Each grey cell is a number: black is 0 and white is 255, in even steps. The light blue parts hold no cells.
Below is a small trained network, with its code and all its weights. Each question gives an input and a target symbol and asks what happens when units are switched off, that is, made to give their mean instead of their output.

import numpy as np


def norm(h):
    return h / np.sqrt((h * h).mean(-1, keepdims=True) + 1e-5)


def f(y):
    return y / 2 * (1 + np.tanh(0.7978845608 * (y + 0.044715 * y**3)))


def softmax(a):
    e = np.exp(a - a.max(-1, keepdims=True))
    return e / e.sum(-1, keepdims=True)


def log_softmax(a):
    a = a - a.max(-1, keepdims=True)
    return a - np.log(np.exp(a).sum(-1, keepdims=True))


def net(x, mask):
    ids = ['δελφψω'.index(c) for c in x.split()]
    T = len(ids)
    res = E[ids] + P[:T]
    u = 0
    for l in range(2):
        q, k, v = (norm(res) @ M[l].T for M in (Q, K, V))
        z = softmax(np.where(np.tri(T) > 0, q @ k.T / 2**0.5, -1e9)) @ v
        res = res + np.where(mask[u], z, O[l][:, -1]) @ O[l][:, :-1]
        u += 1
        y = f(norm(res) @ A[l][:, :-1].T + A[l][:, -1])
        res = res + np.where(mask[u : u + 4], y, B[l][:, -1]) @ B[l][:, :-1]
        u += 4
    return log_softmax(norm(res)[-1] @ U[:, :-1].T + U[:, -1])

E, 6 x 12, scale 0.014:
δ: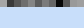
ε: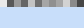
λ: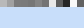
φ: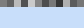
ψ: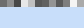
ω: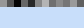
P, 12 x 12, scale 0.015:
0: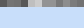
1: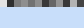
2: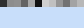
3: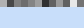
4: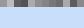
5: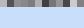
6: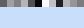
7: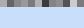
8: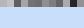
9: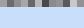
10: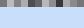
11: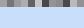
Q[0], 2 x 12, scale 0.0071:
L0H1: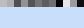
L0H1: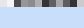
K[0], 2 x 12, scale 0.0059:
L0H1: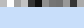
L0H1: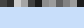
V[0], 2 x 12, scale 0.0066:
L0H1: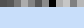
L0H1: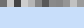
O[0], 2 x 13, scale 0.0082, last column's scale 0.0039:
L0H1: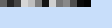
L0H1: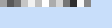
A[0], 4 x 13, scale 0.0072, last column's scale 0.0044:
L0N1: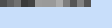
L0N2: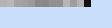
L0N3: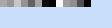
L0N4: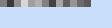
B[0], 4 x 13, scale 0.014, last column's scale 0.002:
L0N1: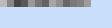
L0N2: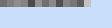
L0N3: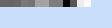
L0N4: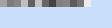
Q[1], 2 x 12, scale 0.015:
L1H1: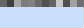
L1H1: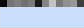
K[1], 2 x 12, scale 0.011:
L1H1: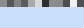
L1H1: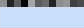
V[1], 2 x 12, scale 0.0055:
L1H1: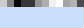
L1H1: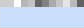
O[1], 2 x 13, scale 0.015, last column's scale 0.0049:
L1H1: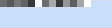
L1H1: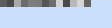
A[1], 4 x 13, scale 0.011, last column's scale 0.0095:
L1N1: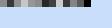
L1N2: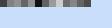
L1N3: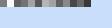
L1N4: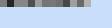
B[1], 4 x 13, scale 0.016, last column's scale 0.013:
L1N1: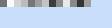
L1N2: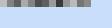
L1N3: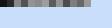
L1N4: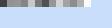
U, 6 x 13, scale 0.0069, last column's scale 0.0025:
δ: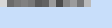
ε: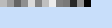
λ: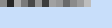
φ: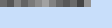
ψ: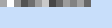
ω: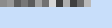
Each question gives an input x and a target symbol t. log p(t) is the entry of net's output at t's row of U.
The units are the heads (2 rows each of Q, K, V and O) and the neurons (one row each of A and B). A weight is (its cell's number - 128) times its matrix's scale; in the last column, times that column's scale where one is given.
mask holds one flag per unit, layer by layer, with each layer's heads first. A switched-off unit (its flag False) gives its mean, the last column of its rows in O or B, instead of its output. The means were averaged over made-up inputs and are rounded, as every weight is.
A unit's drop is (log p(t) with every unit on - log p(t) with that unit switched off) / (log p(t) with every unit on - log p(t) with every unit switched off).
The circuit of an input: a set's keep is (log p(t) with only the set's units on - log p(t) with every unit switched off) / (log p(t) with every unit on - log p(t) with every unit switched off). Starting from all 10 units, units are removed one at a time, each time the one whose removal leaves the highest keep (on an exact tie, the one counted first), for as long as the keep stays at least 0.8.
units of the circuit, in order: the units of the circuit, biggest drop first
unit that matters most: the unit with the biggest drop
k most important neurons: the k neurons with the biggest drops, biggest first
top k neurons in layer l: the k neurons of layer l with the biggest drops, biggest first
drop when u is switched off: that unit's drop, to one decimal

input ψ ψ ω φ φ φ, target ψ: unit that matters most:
L1N1
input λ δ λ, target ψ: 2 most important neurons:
L1N4, L1N3
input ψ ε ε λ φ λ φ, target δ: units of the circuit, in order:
L1H1, L1N2
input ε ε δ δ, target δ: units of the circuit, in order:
L1H1, L1N1
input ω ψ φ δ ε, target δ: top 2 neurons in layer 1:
L1N2, L1N4
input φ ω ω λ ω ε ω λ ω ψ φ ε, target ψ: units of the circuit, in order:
L1H1, L1N1
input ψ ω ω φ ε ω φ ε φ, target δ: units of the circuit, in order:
L1H1, L1N2, L1N4
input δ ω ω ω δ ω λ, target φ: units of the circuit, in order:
L1N3, L1H1
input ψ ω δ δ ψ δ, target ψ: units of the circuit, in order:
L1N1, L1H1
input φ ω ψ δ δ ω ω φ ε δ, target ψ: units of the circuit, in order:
L1H1, L1N1
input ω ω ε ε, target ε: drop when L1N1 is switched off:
0.1
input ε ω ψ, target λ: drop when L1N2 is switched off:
0.0
